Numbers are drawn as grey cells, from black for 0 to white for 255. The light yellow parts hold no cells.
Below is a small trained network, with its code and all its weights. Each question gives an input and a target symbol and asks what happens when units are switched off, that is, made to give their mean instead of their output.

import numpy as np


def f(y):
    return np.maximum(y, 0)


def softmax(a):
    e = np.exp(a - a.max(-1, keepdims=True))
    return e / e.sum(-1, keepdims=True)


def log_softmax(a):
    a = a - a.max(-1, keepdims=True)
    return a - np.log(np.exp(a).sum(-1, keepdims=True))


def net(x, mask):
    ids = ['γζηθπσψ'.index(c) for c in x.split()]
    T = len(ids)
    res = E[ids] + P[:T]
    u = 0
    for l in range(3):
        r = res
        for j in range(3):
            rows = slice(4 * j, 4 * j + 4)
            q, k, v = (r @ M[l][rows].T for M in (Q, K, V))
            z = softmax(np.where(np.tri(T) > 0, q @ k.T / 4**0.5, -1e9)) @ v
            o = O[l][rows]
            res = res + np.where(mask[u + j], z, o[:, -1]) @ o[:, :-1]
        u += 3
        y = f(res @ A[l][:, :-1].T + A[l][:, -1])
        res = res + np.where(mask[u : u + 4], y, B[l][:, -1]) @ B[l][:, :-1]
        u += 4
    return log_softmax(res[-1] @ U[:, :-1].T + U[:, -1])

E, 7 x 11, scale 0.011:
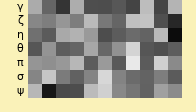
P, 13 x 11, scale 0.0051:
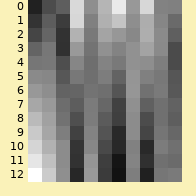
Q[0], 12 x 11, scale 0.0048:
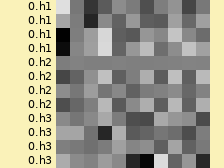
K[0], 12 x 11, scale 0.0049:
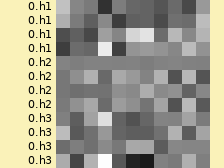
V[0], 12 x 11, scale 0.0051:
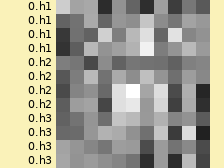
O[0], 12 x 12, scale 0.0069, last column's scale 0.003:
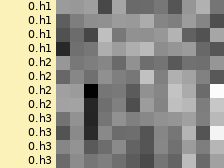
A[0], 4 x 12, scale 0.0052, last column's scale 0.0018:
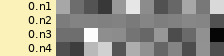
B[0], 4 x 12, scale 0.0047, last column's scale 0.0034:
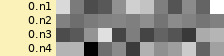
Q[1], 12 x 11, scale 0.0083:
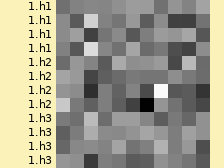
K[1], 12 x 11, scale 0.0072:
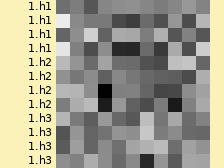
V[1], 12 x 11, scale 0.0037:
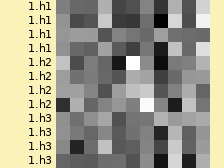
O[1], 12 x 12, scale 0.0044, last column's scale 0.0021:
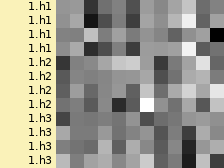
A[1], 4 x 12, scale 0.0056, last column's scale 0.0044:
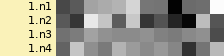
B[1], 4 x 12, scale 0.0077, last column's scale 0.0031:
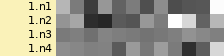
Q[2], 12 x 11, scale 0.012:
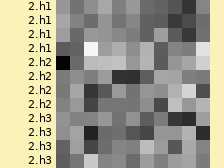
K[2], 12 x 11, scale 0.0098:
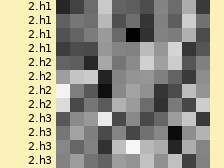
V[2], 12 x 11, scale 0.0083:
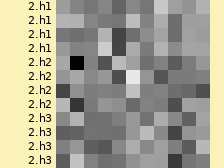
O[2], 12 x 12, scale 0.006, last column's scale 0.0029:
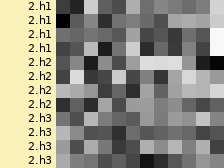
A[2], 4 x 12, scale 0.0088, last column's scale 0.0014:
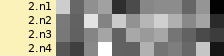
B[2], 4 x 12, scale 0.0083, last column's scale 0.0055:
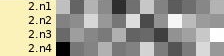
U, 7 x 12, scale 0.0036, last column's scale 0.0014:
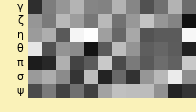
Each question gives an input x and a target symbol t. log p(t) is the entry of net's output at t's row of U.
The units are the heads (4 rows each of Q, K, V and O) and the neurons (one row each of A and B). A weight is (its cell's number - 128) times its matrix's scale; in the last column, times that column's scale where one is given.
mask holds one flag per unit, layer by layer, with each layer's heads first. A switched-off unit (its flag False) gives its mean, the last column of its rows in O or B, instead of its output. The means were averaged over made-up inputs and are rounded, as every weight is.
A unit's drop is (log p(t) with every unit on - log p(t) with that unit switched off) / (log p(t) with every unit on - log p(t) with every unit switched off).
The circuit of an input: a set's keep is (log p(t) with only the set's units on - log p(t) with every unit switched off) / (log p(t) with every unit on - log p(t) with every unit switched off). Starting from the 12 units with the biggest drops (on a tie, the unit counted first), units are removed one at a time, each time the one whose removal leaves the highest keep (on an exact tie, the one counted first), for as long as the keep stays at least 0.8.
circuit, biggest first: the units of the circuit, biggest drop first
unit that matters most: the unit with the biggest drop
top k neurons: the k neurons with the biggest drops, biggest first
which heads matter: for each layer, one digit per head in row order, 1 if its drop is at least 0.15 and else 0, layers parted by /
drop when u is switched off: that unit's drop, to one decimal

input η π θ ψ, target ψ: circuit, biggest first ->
2.h2
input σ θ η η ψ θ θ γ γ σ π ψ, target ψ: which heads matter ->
110 / 100 / 010
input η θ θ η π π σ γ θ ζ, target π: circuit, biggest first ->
1.h1; 2.h1; 1.h3
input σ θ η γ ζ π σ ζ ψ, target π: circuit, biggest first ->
2.h1; 0.h2
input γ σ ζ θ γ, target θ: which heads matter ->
110 / 111 / 000
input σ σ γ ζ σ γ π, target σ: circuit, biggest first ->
0.h2; 1.h1; 0.n1; 2.h2
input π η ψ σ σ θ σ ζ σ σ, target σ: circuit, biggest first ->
2.h1; 2.h2
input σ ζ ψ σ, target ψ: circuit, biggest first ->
2.h2; 0.n1
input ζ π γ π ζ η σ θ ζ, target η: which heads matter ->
010 / 100 / 101
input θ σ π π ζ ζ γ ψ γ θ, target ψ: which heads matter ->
010 / 100 / 010
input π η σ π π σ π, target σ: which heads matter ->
010 / 000 / 010
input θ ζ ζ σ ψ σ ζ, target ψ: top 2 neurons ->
0.n1; 1.n1
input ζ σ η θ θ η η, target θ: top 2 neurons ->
2.n1; 1.n1
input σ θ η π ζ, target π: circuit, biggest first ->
2.h1
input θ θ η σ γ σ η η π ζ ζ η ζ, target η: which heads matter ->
000 / 000 / 101
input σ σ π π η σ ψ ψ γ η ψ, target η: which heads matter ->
000 / 100 / 101
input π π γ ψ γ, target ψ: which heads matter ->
000 / 100 / 010
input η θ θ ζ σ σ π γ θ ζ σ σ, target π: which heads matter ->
000 / 100 / 100
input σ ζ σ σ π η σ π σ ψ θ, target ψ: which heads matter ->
010 / 000 / 010
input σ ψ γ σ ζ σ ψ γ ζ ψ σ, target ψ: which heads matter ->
010 / 100 / 010
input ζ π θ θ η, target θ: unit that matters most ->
0.h1
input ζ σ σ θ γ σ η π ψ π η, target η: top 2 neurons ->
1.n1; 1.n2
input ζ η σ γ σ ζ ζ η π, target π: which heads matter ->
000 / 000 / 100
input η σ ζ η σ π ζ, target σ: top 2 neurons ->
0.n1; 1.n1
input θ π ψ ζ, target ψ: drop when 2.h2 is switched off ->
0.3
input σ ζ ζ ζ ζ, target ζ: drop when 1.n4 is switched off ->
0.0
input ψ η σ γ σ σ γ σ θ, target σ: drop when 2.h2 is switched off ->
0.2
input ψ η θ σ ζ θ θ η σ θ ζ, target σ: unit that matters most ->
0.h2
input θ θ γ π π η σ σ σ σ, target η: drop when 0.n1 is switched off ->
0.1
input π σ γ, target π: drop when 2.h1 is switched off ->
0.8
